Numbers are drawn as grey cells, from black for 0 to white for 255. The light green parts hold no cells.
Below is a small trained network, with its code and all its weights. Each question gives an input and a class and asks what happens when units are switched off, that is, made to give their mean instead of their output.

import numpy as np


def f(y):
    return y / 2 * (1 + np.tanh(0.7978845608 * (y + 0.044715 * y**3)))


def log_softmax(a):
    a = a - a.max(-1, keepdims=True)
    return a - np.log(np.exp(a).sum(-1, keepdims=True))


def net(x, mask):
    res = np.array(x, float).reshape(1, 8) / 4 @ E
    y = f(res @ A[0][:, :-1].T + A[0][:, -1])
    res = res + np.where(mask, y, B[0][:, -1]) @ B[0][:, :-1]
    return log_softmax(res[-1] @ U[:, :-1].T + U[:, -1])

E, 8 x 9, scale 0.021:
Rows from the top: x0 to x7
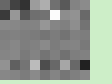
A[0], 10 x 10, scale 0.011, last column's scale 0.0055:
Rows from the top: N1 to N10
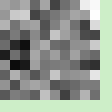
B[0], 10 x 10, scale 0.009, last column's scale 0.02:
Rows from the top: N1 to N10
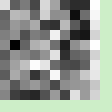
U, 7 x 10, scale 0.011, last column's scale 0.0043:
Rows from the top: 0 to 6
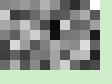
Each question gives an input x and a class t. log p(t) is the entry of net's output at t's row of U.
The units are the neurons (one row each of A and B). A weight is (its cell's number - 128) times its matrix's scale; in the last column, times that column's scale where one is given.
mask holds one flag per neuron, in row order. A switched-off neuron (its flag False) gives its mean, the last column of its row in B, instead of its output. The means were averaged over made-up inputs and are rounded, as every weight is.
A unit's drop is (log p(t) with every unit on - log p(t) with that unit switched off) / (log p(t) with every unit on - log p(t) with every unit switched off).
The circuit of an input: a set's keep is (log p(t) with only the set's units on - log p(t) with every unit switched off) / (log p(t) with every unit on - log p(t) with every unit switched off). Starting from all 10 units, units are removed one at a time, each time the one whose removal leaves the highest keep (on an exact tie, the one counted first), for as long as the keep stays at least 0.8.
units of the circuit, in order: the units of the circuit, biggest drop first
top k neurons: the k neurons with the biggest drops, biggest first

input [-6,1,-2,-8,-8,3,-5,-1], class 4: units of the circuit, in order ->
[N8]
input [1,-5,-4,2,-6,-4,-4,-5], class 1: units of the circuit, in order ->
[N7 N4]
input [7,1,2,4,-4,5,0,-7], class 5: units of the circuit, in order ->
[N1 N2]
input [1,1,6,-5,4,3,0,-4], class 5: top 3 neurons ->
[N1 N2 N7]
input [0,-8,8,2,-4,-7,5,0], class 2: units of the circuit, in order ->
[N5 N3]
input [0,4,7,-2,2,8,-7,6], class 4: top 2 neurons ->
[N5 N8]
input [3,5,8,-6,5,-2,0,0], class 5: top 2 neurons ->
[N1 N2]
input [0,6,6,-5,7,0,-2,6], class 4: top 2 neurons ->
[N5 N8]
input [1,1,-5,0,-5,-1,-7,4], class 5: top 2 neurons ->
[N10 N8]
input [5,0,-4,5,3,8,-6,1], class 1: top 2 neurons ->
[N1 N5]
